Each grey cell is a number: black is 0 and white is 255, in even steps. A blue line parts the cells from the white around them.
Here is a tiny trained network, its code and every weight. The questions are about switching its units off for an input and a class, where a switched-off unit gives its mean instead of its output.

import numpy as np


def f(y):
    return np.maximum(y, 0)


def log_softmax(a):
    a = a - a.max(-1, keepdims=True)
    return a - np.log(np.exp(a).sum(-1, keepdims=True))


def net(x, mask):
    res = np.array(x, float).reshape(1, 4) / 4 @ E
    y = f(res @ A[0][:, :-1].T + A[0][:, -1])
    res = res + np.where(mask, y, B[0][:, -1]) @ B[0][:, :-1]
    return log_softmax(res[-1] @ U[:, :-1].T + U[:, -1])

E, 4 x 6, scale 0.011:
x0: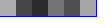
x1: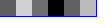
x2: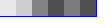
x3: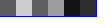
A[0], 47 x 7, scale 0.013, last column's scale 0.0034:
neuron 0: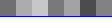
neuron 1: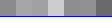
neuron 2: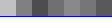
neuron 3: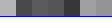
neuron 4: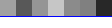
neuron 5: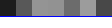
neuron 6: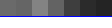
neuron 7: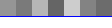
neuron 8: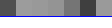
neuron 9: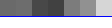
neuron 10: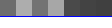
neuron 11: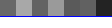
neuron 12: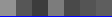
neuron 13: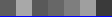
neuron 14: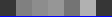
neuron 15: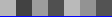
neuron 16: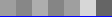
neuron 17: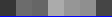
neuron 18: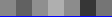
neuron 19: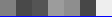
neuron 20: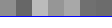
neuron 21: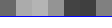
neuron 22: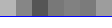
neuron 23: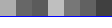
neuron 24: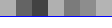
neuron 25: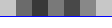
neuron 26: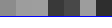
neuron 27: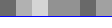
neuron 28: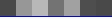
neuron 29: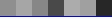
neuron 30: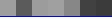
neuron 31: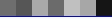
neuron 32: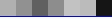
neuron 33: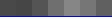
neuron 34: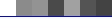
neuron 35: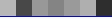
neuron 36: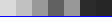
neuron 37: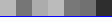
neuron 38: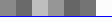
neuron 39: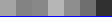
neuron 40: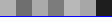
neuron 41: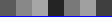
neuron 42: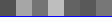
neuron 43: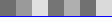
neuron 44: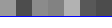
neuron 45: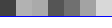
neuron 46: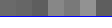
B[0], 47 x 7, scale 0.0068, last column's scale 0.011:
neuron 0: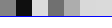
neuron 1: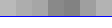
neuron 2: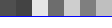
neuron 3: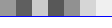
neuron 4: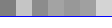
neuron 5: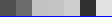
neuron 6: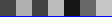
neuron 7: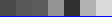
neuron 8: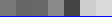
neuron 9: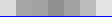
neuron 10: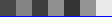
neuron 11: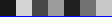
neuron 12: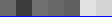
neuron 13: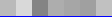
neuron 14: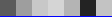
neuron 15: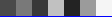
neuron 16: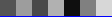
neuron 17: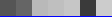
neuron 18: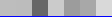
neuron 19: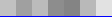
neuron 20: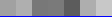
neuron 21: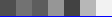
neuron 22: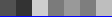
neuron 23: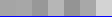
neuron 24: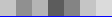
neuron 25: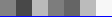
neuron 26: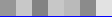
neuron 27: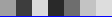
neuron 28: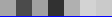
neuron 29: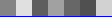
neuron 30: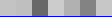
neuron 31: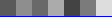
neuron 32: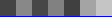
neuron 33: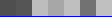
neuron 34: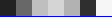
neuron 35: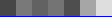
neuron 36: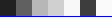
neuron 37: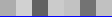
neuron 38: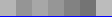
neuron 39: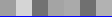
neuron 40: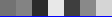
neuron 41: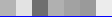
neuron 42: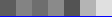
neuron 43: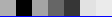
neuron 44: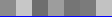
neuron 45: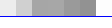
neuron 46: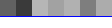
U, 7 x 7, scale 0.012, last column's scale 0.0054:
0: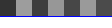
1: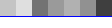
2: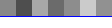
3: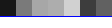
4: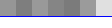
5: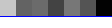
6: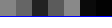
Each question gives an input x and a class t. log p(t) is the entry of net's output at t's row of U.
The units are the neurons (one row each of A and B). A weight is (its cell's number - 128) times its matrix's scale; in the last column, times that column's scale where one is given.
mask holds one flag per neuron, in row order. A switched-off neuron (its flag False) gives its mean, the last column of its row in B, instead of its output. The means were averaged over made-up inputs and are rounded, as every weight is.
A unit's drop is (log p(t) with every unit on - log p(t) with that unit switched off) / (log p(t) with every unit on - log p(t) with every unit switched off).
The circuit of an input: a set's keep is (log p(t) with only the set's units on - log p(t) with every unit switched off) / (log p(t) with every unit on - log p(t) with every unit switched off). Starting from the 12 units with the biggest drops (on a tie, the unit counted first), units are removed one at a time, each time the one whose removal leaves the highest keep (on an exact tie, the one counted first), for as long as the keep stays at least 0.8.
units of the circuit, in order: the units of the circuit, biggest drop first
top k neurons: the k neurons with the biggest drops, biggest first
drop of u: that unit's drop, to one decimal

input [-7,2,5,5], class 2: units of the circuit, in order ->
[neuron 0]
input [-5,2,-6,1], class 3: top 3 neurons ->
[neuron 5; neuron 14; neuron 17]
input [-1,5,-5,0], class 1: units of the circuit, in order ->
[neuron 45; neuron 41]
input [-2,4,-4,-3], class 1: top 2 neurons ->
[neuron 36; neuron 34]
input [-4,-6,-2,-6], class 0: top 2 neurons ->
[neuron 7; neuron 15]
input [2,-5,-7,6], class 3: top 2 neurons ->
[neuron 5; neuron 17]
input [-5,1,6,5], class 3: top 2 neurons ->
[neuron 36; neuron 34]
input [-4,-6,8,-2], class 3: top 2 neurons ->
[neuron 36; neuron 34]
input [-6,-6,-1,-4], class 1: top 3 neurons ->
[neuron 37; neuron 30; neuron 18]
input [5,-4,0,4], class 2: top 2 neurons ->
[neuron 12; neuron 25]
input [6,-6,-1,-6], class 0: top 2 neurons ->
[neuron 15; neuron 35]
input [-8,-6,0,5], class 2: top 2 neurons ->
[neuron 0; neuron 27]
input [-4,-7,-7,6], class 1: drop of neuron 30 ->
0.2
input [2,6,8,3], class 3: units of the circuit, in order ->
[neuron 36]
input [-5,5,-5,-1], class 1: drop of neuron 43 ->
-0.1
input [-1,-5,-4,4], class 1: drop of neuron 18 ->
0.1
